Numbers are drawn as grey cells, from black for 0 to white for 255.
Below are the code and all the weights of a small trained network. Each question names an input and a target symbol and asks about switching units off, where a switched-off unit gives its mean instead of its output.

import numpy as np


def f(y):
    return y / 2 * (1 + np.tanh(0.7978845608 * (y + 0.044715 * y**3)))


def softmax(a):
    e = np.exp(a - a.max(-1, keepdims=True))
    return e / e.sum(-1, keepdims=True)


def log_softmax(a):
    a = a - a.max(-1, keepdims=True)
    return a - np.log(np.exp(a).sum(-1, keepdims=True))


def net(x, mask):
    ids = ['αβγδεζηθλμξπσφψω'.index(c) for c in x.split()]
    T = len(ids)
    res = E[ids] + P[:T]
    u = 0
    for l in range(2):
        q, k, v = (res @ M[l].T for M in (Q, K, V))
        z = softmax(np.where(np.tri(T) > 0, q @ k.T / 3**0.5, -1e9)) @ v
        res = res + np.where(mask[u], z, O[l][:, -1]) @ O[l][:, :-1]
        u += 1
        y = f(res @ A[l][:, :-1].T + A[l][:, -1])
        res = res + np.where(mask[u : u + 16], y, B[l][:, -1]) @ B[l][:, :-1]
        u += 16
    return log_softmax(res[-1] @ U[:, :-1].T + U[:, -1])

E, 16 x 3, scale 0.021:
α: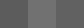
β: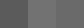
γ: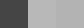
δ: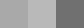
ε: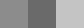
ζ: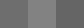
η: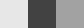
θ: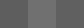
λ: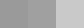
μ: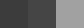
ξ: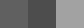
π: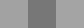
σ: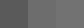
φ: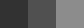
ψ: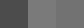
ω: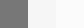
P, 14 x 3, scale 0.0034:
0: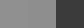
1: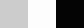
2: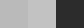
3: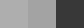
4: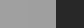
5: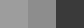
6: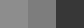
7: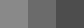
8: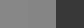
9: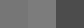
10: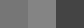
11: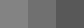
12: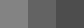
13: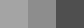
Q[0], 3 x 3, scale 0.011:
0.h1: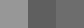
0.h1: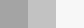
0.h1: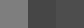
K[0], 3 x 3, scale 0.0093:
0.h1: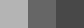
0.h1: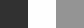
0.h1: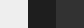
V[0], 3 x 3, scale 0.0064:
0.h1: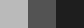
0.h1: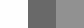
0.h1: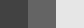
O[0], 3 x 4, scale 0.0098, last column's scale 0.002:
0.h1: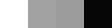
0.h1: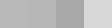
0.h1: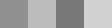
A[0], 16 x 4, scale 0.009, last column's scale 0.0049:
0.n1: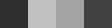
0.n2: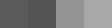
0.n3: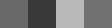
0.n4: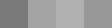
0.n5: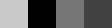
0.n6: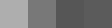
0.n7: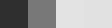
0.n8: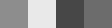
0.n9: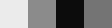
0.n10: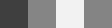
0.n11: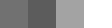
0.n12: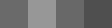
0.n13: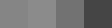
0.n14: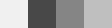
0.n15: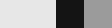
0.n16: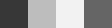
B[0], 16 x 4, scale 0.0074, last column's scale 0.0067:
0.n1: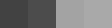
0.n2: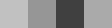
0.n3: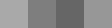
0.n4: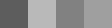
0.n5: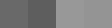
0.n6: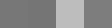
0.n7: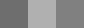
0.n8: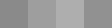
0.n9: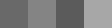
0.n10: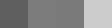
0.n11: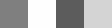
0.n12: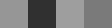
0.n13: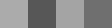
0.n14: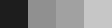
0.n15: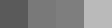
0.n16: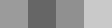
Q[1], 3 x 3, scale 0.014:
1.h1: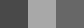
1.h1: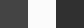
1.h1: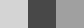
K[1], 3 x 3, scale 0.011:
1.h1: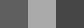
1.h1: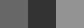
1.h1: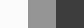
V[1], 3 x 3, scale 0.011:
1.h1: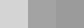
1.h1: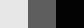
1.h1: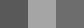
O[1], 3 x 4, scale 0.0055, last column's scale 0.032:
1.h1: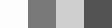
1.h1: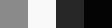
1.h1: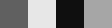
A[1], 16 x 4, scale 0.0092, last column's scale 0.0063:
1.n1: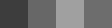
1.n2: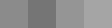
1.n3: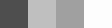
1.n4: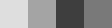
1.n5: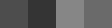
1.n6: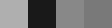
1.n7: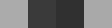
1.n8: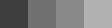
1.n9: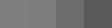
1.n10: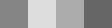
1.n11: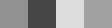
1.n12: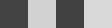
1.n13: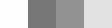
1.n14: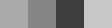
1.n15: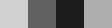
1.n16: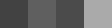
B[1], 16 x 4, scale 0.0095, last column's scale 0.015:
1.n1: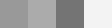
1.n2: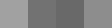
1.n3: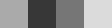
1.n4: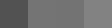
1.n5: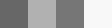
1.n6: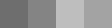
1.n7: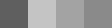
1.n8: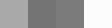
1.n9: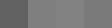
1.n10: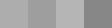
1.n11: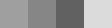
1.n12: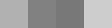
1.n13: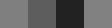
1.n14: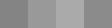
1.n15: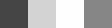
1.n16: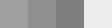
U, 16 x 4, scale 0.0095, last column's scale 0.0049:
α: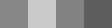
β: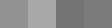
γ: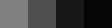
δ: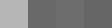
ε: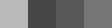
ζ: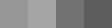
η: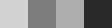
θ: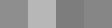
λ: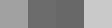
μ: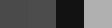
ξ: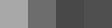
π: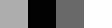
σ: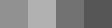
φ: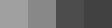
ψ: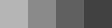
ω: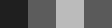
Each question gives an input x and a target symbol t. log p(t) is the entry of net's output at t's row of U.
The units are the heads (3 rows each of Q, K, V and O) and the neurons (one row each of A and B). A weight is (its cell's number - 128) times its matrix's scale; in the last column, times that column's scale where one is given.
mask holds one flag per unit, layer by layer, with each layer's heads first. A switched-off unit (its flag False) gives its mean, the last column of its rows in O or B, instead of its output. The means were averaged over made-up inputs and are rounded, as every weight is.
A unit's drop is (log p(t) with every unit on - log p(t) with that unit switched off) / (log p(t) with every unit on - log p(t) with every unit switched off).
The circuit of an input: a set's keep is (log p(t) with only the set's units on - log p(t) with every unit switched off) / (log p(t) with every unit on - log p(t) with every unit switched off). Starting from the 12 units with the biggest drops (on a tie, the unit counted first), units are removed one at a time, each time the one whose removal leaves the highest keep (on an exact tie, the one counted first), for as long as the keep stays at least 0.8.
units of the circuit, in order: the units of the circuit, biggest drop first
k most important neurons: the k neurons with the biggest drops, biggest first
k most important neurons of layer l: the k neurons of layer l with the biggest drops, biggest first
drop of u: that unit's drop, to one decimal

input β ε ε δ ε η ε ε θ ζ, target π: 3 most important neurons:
0.n14, 1.n5, 1.n1
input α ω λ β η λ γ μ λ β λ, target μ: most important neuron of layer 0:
0.n1
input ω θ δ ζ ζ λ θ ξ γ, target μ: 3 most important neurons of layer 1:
1.n5, 1.n3, 1.n6
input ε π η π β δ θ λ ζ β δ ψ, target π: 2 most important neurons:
1.n5, 0.n14
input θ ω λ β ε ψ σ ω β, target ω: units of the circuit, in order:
1.h1, 1.n6, 0.h1, 0.n1
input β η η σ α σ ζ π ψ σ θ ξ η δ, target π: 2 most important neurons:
0.n14, 1.n5
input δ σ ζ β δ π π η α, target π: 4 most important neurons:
0.n14, 1.n5, 0.n5, 1.n1
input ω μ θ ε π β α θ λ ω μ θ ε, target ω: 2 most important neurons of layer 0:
0.n1, 0.n16
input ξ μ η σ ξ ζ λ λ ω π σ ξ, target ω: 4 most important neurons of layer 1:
1.n6, 1.n5, 1.n12, 1.n3
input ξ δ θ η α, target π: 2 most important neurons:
0.n14, 1.n5
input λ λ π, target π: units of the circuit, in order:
1.n5, 1.n1, 1.h1, 1.n13
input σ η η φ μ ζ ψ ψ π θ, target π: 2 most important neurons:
0.n14, 1.n5
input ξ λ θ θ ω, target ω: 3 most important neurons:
0.n1, 1.n5, 1.n12
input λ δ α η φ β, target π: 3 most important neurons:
0.n14, 1.n5, 1.n1
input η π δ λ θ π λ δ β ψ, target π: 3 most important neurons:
0.n14, 1.n5, 1.n1
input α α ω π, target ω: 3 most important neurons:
1.n6, 0.n1, 1.n5
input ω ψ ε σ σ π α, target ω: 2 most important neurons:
0.n1, 1.n6
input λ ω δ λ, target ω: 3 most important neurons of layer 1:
1.n5, 1.n6, 1.n12
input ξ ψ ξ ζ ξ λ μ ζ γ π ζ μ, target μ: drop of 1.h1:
0.5
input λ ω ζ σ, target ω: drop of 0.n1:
0.4
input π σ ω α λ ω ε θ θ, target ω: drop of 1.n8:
-0.1
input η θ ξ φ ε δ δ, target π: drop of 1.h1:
0.2
